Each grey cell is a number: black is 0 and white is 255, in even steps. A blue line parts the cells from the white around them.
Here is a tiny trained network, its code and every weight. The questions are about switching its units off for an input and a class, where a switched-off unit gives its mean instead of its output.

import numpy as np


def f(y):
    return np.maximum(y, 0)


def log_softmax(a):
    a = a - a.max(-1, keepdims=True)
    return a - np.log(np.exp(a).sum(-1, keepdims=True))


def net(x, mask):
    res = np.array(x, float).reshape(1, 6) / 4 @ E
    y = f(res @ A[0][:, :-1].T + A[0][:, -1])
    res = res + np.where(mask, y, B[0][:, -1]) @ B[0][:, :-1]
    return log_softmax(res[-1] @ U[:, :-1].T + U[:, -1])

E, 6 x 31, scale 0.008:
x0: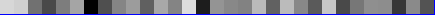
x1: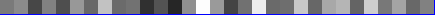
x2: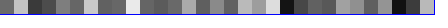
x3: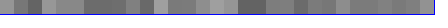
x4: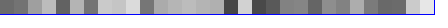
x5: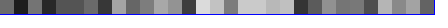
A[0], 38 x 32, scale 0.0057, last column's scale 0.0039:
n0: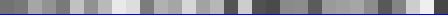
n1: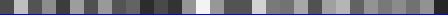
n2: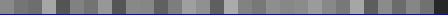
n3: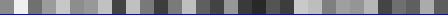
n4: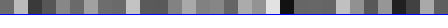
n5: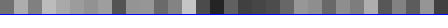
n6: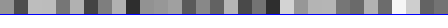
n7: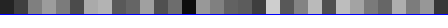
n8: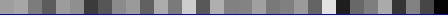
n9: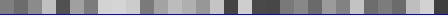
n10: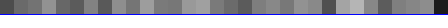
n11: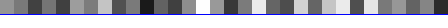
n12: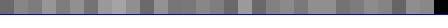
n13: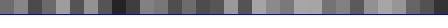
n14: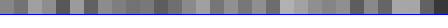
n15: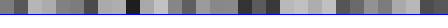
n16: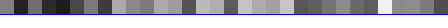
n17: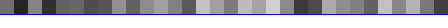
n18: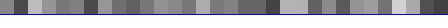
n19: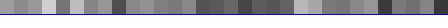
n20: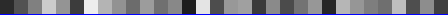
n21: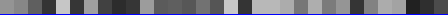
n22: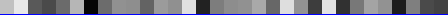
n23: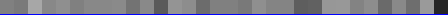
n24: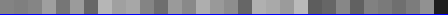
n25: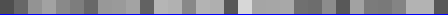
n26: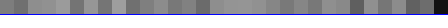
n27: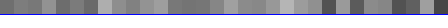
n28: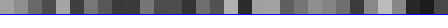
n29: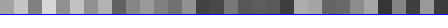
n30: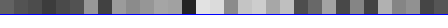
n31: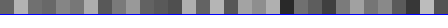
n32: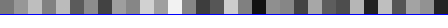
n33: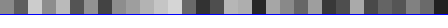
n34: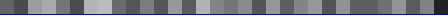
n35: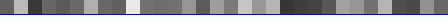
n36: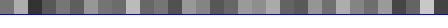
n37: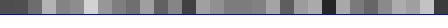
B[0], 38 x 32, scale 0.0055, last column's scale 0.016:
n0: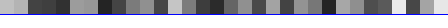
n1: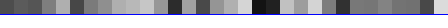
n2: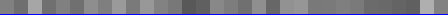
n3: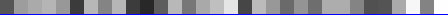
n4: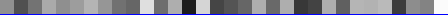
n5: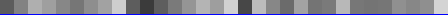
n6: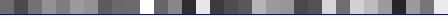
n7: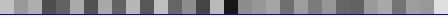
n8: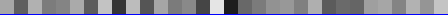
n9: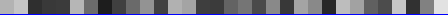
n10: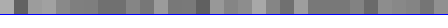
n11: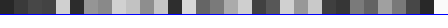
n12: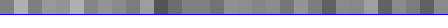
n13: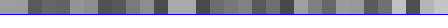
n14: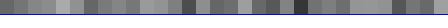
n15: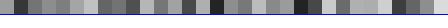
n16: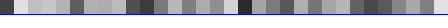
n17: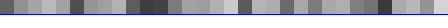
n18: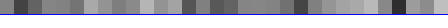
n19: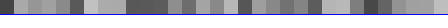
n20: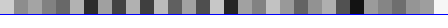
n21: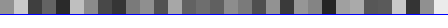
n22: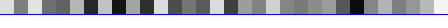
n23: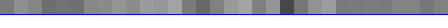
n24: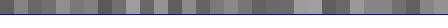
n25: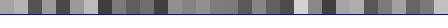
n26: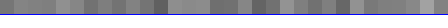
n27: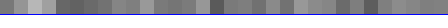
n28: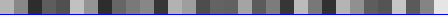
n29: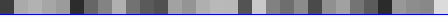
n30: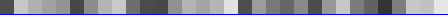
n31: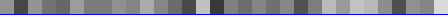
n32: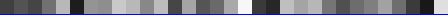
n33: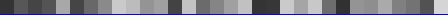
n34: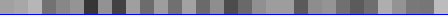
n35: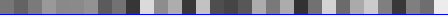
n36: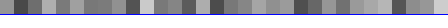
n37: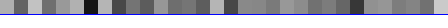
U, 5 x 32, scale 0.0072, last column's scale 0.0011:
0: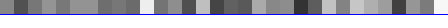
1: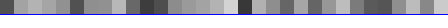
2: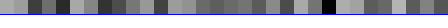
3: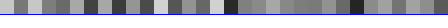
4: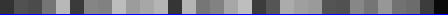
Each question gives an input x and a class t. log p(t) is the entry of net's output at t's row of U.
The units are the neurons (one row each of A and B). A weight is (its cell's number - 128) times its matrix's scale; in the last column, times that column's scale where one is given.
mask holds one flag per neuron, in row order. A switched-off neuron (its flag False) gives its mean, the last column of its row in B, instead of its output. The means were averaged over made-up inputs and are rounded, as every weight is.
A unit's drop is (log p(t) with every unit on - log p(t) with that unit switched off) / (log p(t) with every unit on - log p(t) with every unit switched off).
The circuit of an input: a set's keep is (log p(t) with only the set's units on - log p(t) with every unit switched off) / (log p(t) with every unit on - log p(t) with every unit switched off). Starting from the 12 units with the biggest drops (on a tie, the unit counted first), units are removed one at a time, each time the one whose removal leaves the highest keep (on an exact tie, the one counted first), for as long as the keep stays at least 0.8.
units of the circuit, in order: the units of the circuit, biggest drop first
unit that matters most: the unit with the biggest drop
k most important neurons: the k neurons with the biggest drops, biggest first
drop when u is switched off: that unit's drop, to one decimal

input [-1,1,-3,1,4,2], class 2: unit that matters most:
n4
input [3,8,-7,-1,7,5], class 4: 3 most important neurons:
n11, n1, n4
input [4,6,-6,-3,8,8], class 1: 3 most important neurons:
n16, n30, n17
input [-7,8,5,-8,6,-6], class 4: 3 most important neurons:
n11, n1, n22
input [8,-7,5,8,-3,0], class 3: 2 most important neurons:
n22, n8
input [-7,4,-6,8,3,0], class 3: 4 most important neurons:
n20, n7, n37, n4
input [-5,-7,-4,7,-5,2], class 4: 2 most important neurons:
n32, n33
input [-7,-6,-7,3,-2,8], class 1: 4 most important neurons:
n30, n16, n17, n4
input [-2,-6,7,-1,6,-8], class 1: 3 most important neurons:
n3, n29, n5
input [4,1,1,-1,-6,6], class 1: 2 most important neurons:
n30, n16
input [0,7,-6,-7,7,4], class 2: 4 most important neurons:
n0, n9, n25, n32
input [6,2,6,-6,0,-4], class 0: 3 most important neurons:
n4, n35, n20
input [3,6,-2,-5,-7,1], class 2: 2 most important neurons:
n21, n28
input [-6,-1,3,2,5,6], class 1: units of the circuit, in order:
n16
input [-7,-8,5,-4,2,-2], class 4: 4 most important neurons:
n32, n33, n22, n8
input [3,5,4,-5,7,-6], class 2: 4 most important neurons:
n0, n9, n30, n16
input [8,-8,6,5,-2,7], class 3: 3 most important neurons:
n22, n8, n11
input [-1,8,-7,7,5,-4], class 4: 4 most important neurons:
n11, n1, n4, n35
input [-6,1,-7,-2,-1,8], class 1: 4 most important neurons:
n30, n16, n17, n4
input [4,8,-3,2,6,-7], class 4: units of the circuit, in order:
n11
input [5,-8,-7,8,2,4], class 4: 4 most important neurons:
n32, n33, n4, n35
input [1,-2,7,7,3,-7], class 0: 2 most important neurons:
n4, n35
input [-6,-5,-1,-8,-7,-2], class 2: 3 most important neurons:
n21, n28, n22
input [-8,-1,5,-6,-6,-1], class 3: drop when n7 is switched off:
0.1
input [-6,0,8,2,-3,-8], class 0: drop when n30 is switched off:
0.3
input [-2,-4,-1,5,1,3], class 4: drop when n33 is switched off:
0.2
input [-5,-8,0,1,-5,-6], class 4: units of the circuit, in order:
n32
